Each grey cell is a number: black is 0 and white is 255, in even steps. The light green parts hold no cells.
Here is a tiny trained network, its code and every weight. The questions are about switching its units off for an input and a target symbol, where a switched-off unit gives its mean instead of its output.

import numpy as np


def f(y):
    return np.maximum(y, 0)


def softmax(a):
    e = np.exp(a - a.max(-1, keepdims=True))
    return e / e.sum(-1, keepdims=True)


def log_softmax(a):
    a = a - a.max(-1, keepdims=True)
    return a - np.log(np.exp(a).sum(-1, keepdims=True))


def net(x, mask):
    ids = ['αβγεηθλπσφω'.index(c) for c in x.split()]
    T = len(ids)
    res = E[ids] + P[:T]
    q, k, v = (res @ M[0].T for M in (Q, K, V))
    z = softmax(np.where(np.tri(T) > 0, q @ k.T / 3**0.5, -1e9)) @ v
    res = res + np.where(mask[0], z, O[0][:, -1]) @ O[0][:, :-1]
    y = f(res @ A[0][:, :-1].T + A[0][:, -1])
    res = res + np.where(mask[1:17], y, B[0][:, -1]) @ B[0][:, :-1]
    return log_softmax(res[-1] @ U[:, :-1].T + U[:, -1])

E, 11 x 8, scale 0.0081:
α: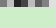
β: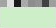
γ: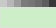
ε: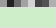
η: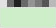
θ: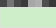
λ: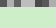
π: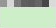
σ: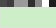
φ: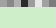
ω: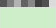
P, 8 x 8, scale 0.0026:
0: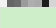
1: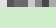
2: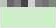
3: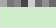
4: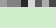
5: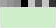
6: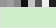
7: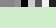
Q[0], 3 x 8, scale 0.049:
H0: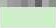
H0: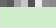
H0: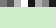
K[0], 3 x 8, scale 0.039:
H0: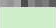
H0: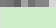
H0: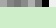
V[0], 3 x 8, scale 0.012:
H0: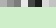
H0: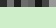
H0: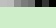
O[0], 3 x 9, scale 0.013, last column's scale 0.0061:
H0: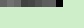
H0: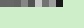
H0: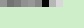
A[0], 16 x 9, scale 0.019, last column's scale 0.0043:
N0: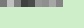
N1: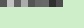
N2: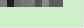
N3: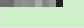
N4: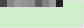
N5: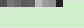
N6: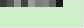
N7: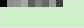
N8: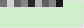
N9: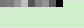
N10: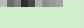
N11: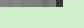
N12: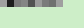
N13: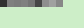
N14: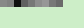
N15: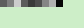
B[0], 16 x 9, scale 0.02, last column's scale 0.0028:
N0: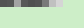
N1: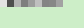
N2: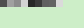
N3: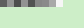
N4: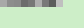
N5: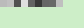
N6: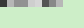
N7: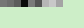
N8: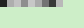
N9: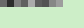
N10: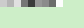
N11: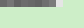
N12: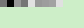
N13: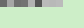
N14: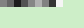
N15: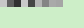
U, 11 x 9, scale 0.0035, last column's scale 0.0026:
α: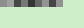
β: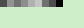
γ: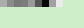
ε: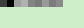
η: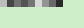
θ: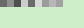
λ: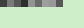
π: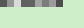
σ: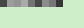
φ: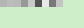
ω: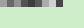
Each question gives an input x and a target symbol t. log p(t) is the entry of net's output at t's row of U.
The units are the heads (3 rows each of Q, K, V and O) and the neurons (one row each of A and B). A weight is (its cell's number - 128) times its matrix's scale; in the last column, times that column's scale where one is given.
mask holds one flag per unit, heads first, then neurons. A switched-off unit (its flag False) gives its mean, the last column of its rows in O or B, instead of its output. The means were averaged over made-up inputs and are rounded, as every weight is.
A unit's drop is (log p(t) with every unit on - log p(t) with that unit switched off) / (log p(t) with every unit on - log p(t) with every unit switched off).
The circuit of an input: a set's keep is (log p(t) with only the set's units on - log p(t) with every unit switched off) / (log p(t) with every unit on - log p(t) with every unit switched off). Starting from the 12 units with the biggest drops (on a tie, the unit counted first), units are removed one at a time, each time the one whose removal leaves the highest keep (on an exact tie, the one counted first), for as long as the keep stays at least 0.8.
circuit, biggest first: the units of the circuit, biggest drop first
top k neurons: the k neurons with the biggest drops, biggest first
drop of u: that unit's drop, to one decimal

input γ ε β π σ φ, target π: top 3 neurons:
N10; N6; N0
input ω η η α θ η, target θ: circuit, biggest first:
H0; N3
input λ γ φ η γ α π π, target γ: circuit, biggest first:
H0
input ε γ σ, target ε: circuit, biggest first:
N12; H0
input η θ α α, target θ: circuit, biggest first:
H0; N3
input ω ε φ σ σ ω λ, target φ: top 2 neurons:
N13; N1
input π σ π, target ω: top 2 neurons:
N0; N15
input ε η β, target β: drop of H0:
1.0
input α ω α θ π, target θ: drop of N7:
0.0
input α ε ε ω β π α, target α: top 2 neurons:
N14; N5
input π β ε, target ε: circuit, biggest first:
H0; N12
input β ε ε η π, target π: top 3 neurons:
N8; N10; N0
